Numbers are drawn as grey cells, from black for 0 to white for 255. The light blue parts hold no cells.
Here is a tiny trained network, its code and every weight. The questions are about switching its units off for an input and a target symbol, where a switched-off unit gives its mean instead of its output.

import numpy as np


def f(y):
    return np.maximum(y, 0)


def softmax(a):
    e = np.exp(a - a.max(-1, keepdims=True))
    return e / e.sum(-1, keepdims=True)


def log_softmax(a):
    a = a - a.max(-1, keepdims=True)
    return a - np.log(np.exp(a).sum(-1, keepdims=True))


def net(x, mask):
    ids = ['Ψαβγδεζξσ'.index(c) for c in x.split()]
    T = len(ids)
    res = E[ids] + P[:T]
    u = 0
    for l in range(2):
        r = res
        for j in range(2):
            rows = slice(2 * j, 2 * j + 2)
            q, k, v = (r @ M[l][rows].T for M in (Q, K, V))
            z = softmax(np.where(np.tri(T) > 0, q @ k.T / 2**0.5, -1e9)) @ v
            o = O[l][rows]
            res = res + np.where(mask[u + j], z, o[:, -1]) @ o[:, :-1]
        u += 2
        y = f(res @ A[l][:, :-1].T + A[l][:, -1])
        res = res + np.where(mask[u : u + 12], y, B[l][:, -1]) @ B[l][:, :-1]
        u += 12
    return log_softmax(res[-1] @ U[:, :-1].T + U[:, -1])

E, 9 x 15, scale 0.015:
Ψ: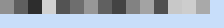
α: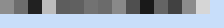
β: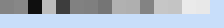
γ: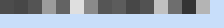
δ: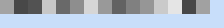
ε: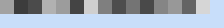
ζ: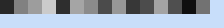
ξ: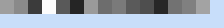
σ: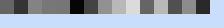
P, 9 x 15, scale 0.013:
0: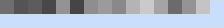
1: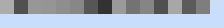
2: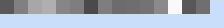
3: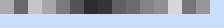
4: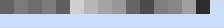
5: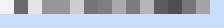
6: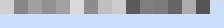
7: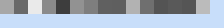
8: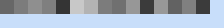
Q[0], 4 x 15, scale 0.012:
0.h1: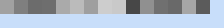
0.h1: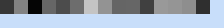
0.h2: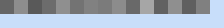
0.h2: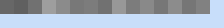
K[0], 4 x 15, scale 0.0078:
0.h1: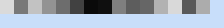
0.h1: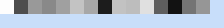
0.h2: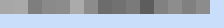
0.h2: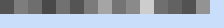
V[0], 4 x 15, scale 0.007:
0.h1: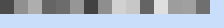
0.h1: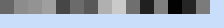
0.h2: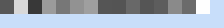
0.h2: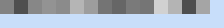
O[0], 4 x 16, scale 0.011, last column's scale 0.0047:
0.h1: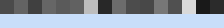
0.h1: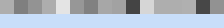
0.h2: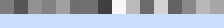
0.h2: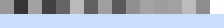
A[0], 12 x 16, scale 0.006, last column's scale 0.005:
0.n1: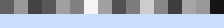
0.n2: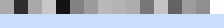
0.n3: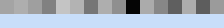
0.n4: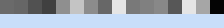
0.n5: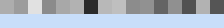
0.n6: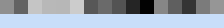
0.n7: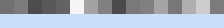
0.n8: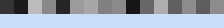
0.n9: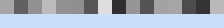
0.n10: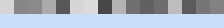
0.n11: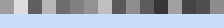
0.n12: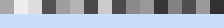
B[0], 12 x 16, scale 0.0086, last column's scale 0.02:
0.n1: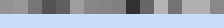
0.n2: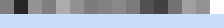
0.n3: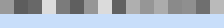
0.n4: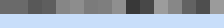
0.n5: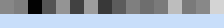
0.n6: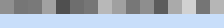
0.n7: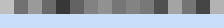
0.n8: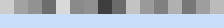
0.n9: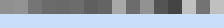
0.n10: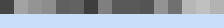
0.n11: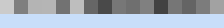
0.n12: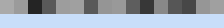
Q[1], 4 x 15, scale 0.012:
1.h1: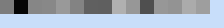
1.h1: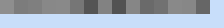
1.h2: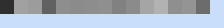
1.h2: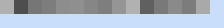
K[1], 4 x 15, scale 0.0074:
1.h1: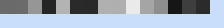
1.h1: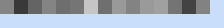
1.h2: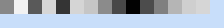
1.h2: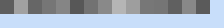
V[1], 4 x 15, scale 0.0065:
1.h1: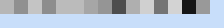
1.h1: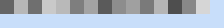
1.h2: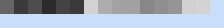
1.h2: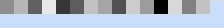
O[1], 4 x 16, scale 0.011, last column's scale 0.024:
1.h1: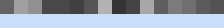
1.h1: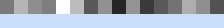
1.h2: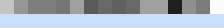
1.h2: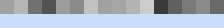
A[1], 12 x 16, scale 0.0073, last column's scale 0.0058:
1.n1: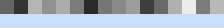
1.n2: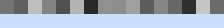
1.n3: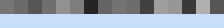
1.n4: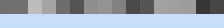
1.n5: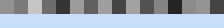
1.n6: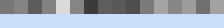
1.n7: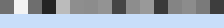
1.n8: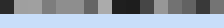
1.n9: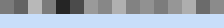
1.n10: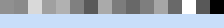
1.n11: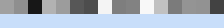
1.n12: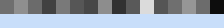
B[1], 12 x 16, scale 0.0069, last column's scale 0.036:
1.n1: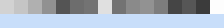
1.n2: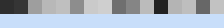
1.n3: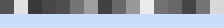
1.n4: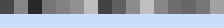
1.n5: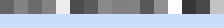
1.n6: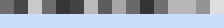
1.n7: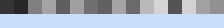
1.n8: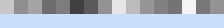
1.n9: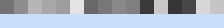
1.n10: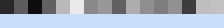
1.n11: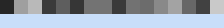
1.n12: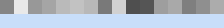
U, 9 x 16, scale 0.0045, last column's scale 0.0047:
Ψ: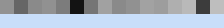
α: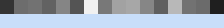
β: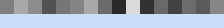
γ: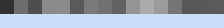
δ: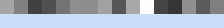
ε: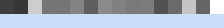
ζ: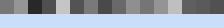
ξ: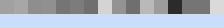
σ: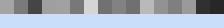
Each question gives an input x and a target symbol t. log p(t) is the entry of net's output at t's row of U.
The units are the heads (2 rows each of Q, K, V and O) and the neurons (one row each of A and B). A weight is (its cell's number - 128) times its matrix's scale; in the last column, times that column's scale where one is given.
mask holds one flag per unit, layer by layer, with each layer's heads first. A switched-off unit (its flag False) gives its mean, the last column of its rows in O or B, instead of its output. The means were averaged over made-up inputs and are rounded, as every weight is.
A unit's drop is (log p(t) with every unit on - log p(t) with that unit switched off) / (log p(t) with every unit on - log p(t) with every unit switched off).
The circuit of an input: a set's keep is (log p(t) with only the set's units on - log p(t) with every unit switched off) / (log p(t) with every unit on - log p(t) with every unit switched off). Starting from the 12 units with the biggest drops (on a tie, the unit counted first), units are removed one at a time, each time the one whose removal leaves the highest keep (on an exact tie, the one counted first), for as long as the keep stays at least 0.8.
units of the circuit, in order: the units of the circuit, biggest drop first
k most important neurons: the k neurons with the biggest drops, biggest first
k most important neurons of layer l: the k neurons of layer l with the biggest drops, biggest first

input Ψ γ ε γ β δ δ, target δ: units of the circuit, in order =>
[1.h2]
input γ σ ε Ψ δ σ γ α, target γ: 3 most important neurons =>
[1.n6, 0.n7, 1.n5]
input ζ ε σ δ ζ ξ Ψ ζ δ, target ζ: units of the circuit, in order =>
[0.h1, 0.n5]
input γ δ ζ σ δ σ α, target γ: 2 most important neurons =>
[1.n4, 0.n7]
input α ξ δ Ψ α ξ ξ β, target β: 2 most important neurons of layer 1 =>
[1.n1, 1.n6]
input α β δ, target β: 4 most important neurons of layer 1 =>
[1.n1, 1.n6, 1.n3, 1.n10]
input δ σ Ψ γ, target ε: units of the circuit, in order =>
[0.h1, 0.n5, 1.n2]
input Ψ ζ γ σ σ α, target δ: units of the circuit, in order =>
[1.h2, 0.h1]
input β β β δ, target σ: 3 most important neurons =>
[0.n7, 1.n2, 0.n4]
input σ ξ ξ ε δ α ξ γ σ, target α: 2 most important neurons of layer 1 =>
[1.n1, 1.n11]
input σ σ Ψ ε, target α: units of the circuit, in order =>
[1.h2, 0.h2, 0.n1]
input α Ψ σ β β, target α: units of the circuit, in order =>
[0.h1, 1.h2]
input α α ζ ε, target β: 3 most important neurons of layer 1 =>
[1.n1, 1.n6, 1.n3]
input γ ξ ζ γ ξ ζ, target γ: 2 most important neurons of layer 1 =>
[1.n4, 1.n10]
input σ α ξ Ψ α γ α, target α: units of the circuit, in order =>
[0.h2, 1.h2, 0.n11]
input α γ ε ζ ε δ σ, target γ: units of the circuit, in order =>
[0.h1, 1.n10, 1.n11, 0.n3]
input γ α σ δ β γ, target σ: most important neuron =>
[0.n8]
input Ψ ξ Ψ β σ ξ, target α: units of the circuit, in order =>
[0.h1, 1.n1, 1.h2]
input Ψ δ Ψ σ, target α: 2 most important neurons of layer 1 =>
[1.n1, 1.n2]
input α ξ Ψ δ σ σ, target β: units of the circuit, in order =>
[1.h1, 0.h2]
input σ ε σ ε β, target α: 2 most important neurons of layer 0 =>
[0.n1, 0.n11]
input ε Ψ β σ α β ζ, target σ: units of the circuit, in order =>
[0.h1, 1.n11]
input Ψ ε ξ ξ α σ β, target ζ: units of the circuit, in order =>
[0.h1, 0.n5]
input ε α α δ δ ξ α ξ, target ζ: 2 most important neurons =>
[1.n5, 1.n1]
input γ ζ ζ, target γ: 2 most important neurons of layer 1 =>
[1.n4, 1.n3]
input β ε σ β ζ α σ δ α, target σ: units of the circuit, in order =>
[1.h1, 0.h1]
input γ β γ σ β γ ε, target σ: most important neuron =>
[1.n4]
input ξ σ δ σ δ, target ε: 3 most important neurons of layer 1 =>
[1.n7, 1.n6, 1.n3]
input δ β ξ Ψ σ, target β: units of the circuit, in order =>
[0.h1]
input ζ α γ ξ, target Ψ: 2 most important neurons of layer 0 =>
[0.n8, 0.n7]
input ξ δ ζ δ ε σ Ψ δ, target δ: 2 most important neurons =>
[1.n6, 1.n5]
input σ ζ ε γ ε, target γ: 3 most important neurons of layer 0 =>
[0.n2, 0.n3, 0.n1]
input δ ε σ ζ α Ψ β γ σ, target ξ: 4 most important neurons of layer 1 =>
[1.n6, 1.n9, 1.n11, 1.n10]
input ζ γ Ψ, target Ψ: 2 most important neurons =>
[1.n8, 1.n1]
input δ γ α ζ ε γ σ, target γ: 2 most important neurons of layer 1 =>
[1.n11, 1.n10]
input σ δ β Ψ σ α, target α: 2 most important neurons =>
[0.n1, 0.n11]
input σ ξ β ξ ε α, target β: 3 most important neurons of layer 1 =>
[1.n2, 1.n6, 1.n9]
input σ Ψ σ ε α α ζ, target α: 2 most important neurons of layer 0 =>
[0.n1, 0.n11]
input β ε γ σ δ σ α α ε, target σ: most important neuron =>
[0.n2]
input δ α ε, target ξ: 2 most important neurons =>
[0.n7, 1.n9]
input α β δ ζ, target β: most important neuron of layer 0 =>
[0.n5]
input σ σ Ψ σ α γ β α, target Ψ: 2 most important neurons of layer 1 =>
[1.n10, 1.n3]
